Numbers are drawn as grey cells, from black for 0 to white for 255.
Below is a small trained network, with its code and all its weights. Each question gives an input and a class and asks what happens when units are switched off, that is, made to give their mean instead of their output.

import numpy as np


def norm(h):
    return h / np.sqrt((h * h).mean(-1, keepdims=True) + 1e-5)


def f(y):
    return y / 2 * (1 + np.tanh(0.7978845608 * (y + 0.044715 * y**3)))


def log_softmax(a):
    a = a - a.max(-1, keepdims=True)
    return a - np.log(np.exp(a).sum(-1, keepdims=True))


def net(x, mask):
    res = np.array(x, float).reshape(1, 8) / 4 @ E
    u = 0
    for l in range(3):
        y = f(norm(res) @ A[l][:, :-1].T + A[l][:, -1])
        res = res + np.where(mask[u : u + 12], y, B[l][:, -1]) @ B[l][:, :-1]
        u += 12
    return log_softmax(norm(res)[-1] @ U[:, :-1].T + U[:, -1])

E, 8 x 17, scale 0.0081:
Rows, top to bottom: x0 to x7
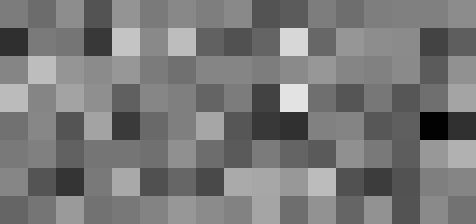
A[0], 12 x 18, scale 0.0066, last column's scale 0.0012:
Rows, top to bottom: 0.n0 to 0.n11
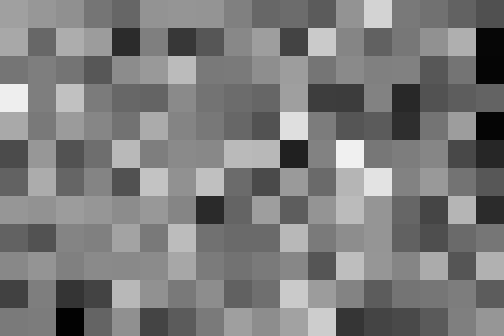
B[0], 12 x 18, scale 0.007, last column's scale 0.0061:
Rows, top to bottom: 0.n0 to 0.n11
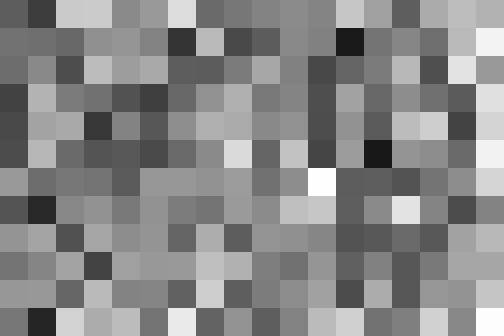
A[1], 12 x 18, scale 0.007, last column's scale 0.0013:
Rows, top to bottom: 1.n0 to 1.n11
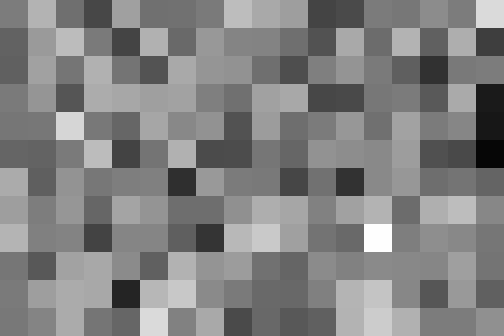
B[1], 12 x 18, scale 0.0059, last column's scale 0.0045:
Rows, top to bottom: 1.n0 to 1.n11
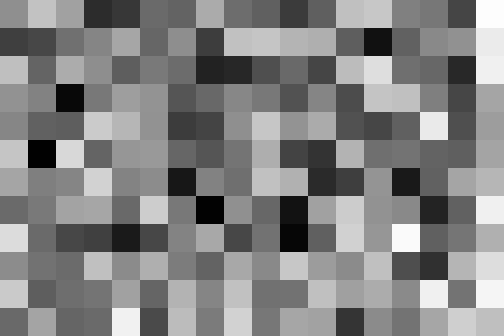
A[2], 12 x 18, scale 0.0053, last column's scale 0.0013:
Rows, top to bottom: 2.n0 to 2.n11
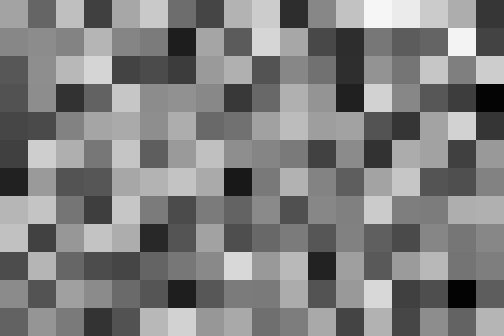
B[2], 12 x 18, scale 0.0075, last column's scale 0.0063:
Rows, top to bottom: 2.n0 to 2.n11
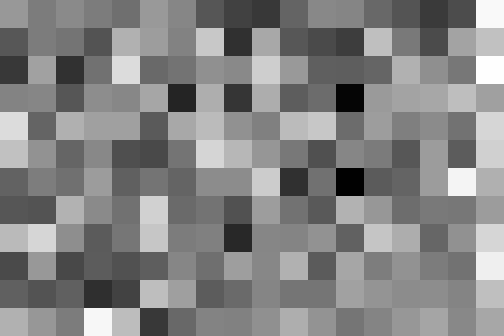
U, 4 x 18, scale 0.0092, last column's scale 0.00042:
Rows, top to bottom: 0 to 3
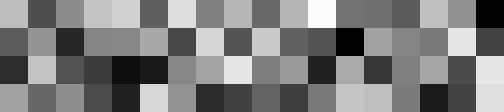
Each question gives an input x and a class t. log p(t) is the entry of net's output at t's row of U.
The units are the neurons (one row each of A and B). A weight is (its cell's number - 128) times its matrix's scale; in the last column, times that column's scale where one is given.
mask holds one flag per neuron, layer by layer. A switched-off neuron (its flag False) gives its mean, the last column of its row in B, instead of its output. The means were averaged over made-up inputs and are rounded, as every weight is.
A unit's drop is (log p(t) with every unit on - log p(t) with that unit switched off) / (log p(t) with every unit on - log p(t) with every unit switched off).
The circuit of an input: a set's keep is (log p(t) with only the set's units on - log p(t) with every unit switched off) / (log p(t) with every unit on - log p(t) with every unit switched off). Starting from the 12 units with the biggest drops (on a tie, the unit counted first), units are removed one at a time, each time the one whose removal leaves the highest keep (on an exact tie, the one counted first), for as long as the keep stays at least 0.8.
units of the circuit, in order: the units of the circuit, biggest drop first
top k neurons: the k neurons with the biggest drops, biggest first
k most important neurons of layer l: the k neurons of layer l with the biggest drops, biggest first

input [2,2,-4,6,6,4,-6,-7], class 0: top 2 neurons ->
[0.n0, 0.n5]
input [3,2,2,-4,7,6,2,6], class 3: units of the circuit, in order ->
[1.n2]
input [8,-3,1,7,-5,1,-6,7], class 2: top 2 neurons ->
[0.n3, 0.n4]
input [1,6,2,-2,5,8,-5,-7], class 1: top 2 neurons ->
[0.n11, 0.n8]
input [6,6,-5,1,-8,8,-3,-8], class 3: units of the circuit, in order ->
[1.n7, 2.n0]
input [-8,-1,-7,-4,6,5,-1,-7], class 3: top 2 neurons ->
[1.n2, 0.n4]
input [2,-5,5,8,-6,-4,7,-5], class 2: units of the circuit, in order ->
[0.n4, 1.n0]
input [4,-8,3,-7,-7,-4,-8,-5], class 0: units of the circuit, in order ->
[1.n1, 1.n11, 2.n0]
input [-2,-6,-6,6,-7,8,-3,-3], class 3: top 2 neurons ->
[0.n5, 1.n7]
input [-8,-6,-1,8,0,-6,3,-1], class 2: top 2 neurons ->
[0.n4, 0.n3]
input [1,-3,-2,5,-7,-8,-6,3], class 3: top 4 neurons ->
[1.n8, 1.n7, 2.n0, 0.n11]
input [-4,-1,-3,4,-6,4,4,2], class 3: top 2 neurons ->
[0.n5, 1.n7]
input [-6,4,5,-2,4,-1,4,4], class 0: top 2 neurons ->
[0.n11, 0.n1]
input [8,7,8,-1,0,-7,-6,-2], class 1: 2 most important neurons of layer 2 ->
[2.n3, 2.n6]
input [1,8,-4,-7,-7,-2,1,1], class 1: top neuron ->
[0.n10]
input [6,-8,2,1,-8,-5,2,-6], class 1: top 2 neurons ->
[0.n1, 1.n6]
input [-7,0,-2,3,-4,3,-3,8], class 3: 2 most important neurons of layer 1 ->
[1.n7, 1.n8]
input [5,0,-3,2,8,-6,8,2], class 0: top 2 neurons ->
[0.n11, 1.n0]
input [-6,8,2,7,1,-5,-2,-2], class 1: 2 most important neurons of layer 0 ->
[0.n8, 0.n5]
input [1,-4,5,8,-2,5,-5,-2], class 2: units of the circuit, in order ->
[0.n3]
